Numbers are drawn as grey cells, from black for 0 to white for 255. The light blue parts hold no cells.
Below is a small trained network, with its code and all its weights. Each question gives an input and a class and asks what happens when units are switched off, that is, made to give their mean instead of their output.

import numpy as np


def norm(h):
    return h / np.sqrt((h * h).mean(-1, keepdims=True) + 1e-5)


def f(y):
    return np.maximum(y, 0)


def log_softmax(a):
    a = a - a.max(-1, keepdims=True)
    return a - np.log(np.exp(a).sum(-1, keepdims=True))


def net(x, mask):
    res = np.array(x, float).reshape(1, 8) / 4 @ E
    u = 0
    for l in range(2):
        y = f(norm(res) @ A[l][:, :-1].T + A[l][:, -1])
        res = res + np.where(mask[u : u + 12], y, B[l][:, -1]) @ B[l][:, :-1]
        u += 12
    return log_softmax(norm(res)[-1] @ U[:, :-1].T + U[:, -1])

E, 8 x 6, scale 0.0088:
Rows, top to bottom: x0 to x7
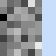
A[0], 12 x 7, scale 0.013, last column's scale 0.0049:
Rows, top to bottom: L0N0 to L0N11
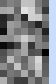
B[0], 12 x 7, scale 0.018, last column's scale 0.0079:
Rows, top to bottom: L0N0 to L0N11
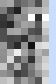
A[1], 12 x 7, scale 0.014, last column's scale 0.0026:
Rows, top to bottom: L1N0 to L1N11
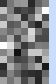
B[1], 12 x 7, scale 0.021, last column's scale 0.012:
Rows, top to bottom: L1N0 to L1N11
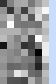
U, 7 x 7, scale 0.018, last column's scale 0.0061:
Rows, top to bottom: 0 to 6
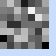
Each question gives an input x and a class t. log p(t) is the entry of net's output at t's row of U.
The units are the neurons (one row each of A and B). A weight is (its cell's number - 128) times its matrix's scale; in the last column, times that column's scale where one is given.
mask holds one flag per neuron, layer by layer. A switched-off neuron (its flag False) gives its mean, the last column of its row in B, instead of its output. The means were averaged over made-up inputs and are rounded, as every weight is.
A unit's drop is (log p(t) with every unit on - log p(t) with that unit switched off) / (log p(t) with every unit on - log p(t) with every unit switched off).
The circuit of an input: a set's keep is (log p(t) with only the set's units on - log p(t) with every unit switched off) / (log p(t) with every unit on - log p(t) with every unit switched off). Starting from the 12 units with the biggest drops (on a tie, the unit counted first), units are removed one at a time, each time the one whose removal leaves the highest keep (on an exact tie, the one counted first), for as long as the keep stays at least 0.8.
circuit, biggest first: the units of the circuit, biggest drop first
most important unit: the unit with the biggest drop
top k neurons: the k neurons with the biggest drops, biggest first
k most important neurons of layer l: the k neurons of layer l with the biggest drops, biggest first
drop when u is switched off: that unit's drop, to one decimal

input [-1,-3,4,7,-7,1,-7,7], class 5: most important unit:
L0N3
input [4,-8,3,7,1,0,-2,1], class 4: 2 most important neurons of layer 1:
L1N1; L1N5
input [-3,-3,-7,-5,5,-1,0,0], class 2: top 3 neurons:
L0N2; L1N1; L0N0
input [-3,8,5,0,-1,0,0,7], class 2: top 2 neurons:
L0N6; L0N2
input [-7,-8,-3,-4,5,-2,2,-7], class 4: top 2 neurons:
L0N1; L1N7
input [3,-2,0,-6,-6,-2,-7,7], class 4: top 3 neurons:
L0N3; L0N11; L1N6
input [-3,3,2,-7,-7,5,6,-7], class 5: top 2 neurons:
L0N2; L0N4
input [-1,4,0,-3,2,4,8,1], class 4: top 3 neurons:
L0N2; L1N7; L0N11
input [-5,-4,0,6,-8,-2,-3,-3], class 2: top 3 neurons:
L0N6; L0N2; L1N1
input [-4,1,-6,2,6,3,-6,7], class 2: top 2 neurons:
L0N2; L0N11
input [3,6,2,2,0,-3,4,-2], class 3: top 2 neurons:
L0N1; L0N5
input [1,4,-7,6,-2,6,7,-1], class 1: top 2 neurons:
L0N2; L0N9
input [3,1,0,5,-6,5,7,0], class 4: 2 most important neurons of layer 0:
L0N2; L0N6
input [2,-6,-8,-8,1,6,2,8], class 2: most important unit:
L0N9
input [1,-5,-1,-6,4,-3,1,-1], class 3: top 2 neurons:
L0N1; L0N2
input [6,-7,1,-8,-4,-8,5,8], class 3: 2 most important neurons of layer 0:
L0N1; L0N11
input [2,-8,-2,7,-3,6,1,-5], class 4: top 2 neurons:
L0N11; L1N1
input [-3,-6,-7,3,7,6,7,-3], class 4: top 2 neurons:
L0N2; L0N8
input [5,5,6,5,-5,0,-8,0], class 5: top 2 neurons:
L0N3; L1N0
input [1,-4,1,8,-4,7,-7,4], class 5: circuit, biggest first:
L0N3
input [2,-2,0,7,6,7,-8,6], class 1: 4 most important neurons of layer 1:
L1N6; L1N7; L1N4; L1N11
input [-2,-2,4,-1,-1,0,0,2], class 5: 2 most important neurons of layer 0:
L0N3; L0N4
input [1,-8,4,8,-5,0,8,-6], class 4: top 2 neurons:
L0N2; L1N7
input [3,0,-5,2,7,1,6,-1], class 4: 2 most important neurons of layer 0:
L0N2; L0N8
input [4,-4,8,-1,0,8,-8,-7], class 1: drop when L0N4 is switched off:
-0.1
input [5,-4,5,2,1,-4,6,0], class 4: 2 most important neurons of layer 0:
L0N2; L0N6
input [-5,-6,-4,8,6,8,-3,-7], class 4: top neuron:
L0N11
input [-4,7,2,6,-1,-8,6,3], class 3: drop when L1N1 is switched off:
-0.1
